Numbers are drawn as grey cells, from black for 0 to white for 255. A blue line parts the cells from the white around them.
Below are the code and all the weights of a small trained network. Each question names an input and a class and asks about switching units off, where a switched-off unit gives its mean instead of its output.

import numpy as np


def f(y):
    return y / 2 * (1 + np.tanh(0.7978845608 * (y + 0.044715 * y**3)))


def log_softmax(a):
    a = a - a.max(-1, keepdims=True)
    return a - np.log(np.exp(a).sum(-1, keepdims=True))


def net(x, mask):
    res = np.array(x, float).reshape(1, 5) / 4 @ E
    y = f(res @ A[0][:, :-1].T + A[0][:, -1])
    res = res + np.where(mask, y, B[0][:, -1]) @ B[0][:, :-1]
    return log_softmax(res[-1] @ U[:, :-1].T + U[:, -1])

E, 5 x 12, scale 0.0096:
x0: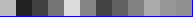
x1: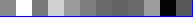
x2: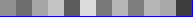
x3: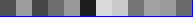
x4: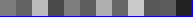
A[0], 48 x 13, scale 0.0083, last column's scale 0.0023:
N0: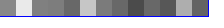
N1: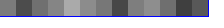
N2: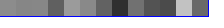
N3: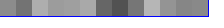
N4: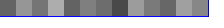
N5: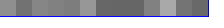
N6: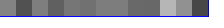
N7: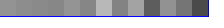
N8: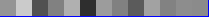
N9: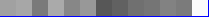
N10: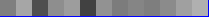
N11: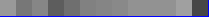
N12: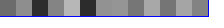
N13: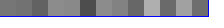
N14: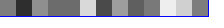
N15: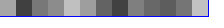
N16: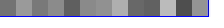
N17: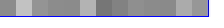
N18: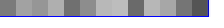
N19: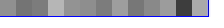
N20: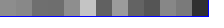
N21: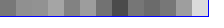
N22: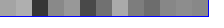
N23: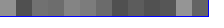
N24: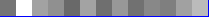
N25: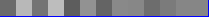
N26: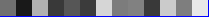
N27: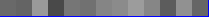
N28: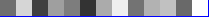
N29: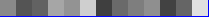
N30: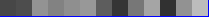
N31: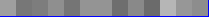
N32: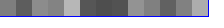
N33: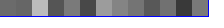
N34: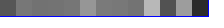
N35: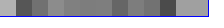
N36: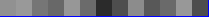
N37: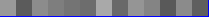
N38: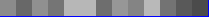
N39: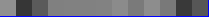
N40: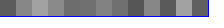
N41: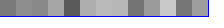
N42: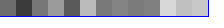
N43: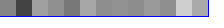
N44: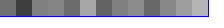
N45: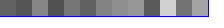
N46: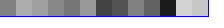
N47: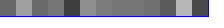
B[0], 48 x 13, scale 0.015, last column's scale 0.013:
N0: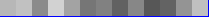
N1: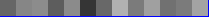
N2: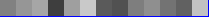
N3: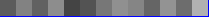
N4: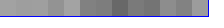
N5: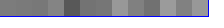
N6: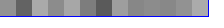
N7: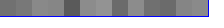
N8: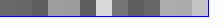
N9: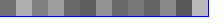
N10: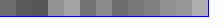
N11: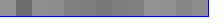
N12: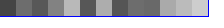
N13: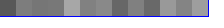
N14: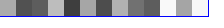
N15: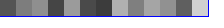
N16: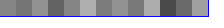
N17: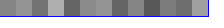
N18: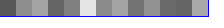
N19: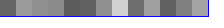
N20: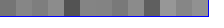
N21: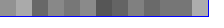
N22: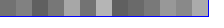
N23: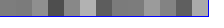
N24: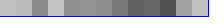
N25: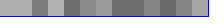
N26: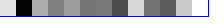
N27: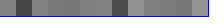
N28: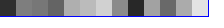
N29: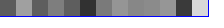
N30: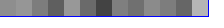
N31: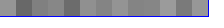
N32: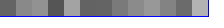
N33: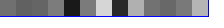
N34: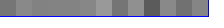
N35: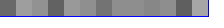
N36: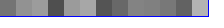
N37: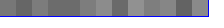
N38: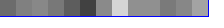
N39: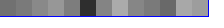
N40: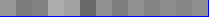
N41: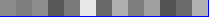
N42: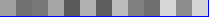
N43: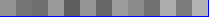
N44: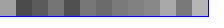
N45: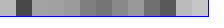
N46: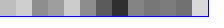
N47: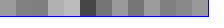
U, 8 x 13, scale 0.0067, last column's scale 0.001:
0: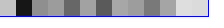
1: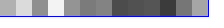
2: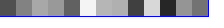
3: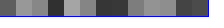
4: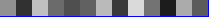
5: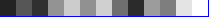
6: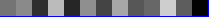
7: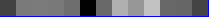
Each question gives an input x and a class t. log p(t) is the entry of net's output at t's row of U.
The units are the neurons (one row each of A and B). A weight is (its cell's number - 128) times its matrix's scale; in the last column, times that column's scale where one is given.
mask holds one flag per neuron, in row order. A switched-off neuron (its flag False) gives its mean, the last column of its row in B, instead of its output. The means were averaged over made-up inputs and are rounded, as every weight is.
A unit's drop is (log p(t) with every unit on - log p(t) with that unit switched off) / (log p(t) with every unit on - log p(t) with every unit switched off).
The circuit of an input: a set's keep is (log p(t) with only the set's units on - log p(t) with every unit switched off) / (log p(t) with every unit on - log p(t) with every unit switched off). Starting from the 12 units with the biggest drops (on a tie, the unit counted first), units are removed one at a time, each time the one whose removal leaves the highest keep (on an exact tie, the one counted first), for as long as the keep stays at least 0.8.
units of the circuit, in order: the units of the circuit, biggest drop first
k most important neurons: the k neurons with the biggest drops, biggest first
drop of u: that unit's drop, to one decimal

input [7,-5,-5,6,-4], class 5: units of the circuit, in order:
[N12]
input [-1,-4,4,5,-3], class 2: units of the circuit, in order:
[N18, N41]
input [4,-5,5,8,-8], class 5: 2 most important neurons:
[N28, N12]
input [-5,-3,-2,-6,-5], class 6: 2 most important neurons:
[N14, N26]
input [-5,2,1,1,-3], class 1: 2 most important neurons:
[N0, N24]
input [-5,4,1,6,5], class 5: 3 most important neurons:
[N8, N28, N2]
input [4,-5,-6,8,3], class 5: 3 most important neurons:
[N12, N28, N8]
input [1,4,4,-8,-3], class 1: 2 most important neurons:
[N46, N0]
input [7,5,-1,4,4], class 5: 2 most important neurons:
[N12, N8]
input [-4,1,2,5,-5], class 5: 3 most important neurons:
[N8, N28, N12]
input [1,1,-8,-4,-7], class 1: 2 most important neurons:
[N0, N46]
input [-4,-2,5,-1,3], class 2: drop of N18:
0.2
